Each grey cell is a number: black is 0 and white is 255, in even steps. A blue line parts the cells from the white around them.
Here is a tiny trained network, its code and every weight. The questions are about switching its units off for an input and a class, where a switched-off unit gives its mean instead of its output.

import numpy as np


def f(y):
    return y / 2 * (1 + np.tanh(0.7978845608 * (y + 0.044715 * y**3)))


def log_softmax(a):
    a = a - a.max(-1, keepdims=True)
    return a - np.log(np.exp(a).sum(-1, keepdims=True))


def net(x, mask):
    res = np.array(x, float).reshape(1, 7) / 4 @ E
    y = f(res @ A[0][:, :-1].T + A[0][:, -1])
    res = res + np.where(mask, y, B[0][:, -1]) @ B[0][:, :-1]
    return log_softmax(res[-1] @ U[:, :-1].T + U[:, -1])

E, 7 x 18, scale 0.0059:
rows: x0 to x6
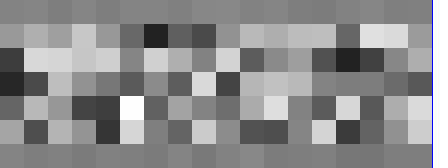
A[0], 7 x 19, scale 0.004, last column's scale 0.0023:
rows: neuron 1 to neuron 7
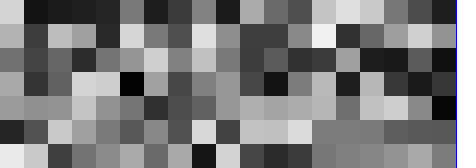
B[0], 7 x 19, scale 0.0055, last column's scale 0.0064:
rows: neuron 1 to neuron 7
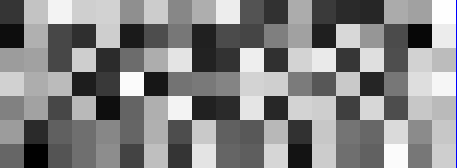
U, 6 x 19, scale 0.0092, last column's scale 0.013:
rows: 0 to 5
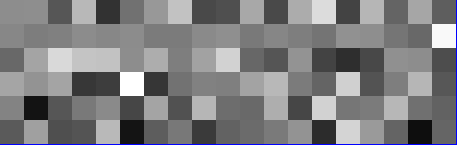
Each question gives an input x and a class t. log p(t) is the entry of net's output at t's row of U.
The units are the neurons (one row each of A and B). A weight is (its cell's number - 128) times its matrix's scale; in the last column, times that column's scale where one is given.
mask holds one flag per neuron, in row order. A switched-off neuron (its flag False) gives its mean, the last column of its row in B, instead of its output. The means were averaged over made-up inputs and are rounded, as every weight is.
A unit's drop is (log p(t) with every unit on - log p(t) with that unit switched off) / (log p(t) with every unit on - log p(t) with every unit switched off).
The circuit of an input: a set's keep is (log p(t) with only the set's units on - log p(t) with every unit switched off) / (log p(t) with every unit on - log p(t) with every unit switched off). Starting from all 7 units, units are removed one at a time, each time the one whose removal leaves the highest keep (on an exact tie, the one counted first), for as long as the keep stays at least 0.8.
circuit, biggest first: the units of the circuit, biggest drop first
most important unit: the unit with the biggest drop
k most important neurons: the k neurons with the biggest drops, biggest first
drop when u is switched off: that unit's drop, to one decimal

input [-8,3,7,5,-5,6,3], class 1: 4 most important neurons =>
(neuron 1; neuron 2; neuron 4; neuron 6)
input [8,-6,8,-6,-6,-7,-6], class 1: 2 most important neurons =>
(neuron 1; neuron 4)
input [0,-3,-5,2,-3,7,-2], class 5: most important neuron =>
(neuron 2)
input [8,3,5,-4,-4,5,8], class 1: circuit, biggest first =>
(neuron 1; neuron 2)
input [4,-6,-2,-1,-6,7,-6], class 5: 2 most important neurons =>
(neuron 2; neuron 5)
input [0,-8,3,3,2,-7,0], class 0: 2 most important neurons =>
(neuron 3; neuron 2)
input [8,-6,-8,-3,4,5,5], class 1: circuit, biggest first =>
(neuron 2; neuron 1)
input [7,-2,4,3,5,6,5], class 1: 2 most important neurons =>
(neuron 4; neuron 1)
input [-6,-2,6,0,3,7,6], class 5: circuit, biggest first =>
(neuron 2; neuron 1)
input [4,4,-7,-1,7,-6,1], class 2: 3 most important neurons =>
(neuron 1; neuron 4; neuron 2)
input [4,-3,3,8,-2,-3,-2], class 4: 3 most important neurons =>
(neuron 6; neuron 1; neuron 2)
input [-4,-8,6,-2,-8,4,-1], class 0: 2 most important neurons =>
(neuron 3; neuron 1)
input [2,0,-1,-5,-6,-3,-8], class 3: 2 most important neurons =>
(neuron 4; neuron 2)
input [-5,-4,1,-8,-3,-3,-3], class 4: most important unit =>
neuron 7
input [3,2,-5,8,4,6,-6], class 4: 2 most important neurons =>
(neuron 6; neuron 4)
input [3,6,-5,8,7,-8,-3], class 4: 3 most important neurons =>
(neuron 6; neuron 4; neuron 2)
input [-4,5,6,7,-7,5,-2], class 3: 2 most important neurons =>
(neuron 4; neuron 1)
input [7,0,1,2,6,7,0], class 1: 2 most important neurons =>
(neuron 4; neuron 2)
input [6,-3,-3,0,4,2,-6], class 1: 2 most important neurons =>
(neuron 4; neuron 5)
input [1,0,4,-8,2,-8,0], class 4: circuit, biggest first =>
(neuron 7)
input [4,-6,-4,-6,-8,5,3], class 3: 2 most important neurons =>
(neuron 4; neuron 5)
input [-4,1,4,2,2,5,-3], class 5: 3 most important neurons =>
(neuron 2; neuron 1; neuron 4)
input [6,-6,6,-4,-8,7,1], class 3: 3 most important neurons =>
(neuron 4; neuron 1; neuron 5)
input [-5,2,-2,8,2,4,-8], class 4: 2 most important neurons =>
(neuron 6; neuron 4)
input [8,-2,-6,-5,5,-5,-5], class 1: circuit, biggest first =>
(neuron 4; neuron 1)
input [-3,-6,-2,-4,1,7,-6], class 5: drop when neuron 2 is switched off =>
1.2
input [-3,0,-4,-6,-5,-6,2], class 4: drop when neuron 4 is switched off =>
-0.2
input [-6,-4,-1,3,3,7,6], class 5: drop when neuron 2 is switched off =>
0.7
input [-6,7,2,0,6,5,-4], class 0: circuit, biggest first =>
(neuron 5)
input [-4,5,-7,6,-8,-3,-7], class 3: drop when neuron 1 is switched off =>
-0.1
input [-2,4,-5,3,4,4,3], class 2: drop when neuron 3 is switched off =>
0.1
